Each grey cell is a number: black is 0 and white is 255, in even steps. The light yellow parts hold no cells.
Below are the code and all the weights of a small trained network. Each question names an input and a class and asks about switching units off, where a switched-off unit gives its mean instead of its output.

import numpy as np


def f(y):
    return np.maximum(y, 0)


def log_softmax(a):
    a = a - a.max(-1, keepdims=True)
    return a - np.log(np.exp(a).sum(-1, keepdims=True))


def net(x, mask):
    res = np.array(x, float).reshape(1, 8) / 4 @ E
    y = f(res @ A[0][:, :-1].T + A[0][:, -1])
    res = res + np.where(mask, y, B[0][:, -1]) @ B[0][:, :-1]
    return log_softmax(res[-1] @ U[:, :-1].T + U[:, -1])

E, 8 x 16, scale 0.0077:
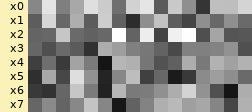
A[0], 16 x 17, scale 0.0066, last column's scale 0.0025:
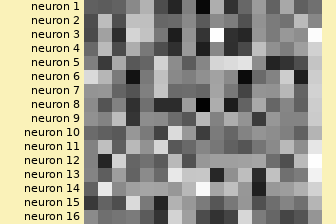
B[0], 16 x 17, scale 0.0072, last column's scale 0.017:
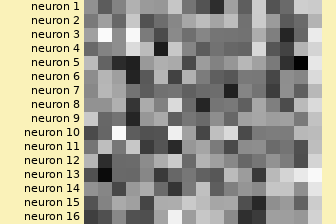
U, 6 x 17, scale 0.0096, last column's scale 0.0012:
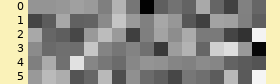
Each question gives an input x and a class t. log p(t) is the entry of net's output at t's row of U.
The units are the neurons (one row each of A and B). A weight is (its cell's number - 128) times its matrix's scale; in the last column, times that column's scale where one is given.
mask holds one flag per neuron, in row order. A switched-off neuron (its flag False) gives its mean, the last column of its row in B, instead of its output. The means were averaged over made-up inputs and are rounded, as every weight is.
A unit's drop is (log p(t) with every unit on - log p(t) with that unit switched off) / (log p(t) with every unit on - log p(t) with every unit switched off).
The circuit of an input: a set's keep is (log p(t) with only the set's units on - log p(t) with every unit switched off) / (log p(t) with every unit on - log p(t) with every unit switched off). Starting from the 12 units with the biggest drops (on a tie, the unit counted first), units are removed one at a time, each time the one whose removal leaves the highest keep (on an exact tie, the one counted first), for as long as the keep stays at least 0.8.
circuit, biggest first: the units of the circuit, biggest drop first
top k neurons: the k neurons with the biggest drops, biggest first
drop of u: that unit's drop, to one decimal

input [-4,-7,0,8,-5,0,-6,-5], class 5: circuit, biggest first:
(neuron 6)
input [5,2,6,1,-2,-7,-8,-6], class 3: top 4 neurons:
(neuron 13; neuron 14; neuron 3; neuron 15)
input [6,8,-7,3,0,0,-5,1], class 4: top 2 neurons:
(neuron 3; neuron 11)
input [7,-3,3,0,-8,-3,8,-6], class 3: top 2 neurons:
(neuron 13; neuron 14)
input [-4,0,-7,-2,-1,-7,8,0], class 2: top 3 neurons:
(neuron 5; neuron 12; neuron 10)
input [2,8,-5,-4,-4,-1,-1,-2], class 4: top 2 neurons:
(neuron 3; neuron 11)
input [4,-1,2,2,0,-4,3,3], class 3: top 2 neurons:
(neuron 14; neuron 13)
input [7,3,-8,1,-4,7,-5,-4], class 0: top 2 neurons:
(neuron 4; neuron 1)
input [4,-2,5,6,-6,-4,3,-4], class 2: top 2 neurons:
(neuron 5; neuron 12)
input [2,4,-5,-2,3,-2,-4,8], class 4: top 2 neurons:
(neuron 11; neuron 2)
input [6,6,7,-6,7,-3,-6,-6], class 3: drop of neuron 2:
0.0
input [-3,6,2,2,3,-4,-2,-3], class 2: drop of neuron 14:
0.1
